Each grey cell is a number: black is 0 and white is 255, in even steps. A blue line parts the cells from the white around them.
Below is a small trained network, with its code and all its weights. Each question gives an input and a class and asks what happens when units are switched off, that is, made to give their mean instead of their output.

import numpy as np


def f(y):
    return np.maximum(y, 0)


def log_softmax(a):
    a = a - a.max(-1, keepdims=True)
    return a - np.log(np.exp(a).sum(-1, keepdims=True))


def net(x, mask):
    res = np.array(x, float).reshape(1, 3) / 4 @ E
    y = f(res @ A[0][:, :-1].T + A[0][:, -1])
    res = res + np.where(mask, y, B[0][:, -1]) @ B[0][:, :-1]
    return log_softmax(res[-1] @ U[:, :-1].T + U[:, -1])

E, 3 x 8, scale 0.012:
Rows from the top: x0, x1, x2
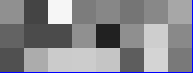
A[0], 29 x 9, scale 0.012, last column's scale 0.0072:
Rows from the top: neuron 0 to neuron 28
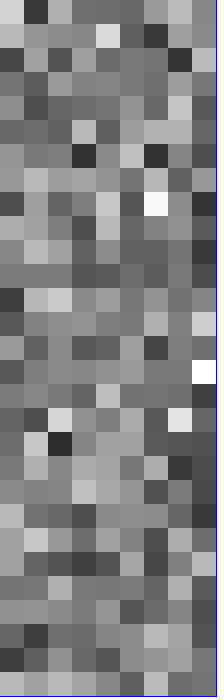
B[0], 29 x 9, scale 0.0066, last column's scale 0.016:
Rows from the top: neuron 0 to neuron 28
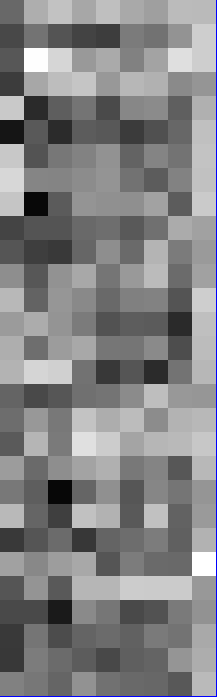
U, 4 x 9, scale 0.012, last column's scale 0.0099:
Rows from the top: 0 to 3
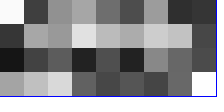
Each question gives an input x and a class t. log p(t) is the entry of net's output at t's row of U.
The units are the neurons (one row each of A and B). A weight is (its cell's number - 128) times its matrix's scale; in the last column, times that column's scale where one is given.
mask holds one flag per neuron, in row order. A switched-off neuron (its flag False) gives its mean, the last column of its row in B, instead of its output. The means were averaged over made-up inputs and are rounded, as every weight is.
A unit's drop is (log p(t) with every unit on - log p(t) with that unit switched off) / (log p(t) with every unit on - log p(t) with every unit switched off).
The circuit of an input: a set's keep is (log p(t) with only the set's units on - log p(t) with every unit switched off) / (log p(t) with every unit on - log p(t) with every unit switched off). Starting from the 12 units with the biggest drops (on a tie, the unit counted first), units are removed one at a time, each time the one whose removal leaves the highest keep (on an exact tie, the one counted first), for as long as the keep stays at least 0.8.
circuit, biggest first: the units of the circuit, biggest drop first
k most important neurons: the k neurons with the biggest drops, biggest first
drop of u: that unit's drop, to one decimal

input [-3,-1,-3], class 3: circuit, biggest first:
(neuron 8)
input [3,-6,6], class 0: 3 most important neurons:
(neuron 12; neuron 7; neuron 5)
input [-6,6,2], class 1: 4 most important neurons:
(neuron 2; neuron 18; neuron 1; neuron 22)
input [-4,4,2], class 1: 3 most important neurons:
(neuron 2; neuron 1; neuron 22)
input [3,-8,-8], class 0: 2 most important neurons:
(neuron 6; neuron 14)
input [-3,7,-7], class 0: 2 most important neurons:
(neuron 23; neuron 1)
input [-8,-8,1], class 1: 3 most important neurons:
(neuron 18; neuron 2; neuron 5)
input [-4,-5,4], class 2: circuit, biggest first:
(neuron 1; neuron 22)
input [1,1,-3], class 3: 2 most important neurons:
(neuron 8; neuron 12)
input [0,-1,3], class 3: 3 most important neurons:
(neuron 6; neuron 4; neuron 21)
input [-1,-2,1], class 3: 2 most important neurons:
(neuron 5; neuron 8)
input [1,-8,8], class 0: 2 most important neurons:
(neuron 12; neuron 7)
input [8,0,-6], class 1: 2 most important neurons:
(neuron 0; neuron 17)
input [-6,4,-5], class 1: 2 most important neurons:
(neuron 18; neuron 2)
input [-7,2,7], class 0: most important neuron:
(neuron 8)
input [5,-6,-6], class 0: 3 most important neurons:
(neuron 6; neuron 14; neuron 5)
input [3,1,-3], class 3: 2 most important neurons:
(neuron 8; neuron 18)
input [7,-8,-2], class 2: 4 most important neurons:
(neuron 1; neuron 22; neuron 18; neuron 2)
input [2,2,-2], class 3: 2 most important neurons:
(neuron 8; neuron 18)
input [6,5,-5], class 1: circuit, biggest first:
(neuron 0)
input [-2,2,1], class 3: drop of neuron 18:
0.2
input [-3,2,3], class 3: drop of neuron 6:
0.2
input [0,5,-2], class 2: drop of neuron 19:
0.0
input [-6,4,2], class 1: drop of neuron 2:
0.1
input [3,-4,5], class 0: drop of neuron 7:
0.1
